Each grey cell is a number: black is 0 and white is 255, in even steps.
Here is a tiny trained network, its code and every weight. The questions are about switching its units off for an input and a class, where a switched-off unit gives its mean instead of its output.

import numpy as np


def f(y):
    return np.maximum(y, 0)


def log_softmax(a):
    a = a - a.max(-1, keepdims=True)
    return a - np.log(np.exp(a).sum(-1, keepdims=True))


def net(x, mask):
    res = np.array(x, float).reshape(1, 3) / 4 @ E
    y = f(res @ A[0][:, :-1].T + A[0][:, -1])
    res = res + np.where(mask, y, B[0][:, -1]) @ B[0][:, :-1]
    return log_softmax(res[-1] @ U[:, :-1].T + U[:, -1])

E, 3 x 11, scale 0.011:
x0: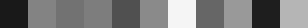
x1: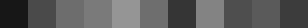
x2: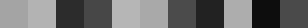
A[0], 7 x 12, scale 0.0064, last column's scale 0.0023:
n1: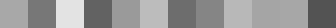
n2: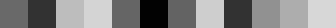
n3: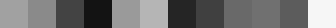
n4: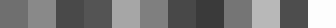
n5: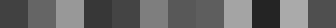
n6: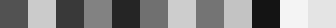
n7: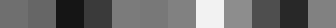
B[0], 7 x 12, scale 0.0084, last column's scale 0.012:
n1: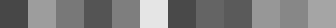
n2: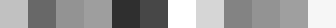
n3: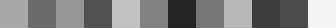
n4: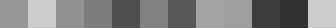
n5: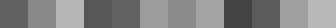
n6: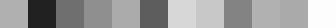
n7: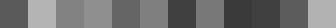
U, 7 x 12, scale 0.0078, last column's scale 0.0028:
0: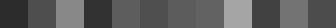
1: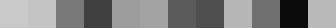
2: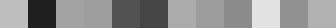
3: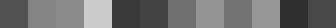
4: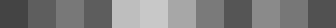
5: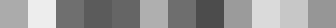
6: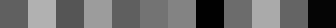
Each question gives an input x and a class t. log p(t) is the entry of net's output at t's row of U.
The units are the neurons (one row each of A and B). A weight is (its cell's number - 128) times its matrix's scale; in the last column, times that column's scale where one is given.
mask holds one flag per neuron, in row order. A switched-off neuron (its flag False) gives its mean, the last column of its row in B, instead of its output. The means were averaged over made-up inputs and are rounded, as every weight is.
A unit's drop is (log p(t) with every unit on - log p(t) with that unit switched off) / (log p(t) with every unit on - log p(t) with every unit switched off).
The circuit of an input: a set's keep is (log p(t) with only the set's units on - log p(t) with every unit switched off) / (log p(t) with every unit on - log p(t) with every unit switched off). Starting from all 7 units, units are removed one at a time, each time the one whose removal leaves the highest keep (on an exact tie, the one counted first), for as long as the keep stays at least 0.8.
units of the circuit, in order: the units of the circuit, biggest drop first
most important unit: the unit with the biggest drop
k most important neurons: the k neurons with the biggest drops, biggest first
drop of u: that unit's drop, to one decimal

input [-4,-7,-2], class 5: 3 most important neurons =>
[n6, n1, n2]
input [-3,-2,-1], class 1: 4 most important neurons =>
[n6, n2, n1, n5]
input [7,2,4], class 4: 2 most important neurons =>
[n6, n2]
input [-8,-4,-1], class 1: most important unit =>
n6
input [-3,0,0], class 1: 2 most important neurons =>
[n6, n2]
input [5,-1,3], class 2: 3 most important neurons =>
[n6, n1, n3]
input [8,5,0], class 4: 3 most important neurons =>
[n2, n6, n5]
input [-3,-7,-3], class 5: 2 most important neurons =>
[n6, n1]
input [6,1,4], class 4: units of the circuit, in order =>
[n6, n2]
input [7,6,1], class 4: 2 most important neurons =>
[n6, n3]
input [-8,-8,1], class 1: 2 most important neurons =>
[n2, n6]
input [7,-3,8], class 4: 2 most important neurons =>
[n6, n2]
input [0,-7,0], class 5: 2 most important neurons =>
[n2, n1]
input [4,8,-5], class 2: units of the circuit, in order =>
[n2]
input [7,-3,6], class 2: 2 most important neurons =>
[n6, n1]
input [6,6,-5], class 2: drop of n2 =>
0.1
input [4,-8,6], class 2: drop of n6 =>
1.3
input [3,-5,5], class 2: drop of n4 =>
0.1
